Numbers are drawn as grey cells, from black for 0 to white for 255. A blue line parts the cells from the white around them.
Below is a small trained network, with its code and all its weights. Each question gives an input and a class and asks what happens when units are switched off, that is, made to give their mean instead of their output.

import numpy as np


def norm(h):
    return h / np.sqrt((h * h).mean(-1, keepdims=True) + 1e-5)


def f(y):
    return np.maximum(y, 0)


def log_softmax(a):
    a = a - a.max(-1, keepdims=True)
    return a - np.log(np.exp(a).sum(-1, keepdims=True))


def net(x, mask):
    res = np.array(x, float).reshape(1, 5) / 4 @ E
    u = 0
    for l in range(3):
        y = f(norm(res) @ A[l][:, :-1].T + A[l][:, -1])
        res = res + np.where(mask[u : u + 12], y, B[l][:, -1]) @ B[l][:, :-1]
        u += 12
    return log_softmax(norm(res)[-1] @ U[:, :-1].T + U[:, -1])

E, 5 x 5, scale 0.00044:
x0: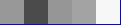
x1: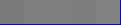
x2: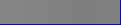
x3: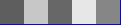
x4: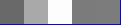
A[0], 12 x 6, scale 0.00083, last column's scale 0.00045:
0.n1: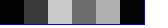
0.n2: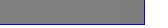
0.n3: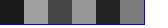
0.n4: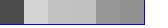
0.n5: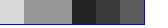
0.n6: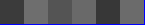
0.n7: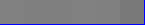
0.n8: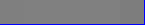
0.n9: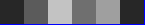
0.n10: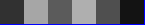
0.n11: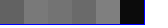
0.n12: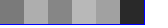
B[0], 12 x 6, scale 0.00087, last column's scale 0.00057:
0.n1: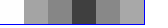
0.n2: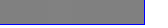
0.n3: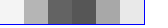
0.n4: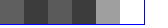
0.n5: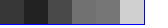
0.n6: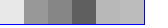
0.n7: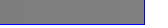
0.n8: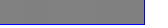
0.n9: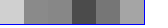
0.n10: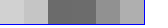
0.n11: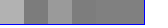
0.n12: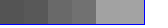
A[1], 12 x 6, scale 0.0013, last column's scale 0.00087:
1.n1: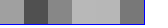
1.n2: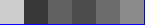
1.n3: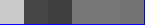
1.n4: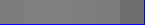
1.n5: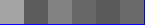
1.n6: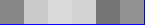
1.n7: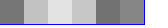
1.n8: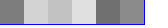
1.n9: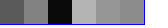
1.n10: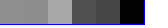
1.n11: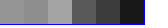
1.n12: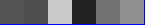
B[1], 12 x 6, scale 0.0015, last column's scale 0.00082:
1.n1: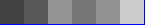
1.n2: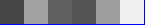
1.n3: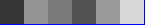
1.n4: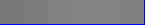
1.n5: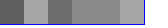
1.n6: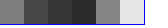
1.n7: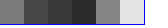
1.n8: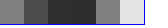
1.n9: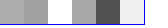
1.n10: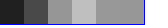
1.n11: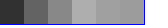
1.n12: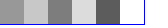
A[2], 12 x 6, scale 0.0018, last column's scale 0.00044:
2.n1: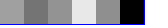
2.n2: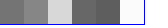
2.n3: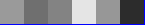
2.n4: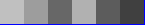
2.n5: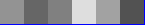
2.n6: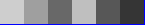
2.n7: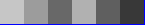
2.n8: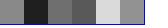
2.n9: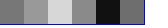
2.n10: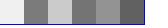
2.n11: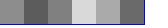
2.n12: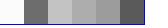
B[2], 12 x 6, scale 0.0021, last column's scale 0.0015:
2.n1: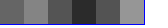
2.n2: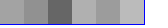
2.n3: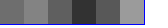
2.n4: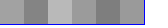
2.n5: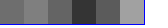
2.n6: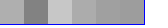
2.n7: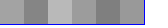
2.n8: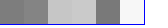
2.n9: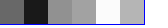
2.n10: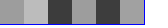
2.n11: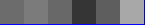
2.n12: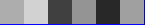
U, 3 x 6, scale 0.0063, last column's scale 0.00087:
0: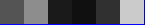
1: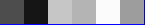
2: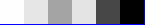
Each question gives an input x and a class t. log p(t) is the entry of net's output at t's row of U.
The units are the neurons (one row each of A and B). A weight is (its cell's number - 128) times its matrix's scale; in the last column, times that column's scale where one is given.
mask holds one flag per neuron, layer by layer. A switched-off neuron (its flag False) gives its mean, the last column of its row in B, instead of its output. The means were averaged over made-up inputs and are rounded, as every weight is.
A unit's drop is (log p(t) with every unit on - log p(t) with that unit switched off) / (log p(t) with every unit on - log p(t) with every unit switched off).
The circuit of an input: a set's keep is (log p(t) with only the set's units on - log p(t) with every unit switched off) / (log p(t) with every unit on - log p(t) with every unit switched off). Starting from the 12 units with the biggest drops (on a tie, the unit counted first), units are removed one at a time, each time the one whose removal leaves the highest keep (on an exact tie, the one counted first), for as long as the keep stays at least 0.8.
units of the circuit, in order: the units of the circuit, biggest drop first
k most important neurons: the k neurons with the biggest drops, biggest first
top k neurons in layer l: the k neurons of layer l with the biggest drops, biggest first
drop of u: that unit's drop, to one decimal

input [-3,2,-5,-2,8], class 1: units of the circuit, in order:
(2.n9)
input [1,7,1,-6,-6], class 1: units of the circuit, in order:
(2.n8, 2.n12)
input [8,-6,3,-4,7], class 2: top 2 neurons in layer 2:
(2.n12, 2.n10)
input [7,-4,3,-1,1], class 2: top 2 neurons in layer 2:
(2.n12, 2.n8)
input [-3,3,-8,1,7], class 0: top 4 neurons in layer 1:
(1.n7, 1.n6, 1.n8, 1.n9)
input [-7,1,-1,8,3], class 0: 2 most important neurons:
(1.n8, 1.n6)
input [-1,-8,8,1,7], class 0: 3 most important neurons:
(1.n7, 1.n6, 1.n8)
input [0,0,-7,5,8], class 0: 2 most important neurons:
(1.n8, 2.n9)
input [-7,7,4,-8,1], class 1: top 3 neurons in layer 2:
(2.n9, 2.n12, 2.n10)
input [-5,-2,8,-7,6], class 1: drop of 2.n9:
0.7
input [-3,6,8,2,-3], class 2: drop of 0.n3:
0.2
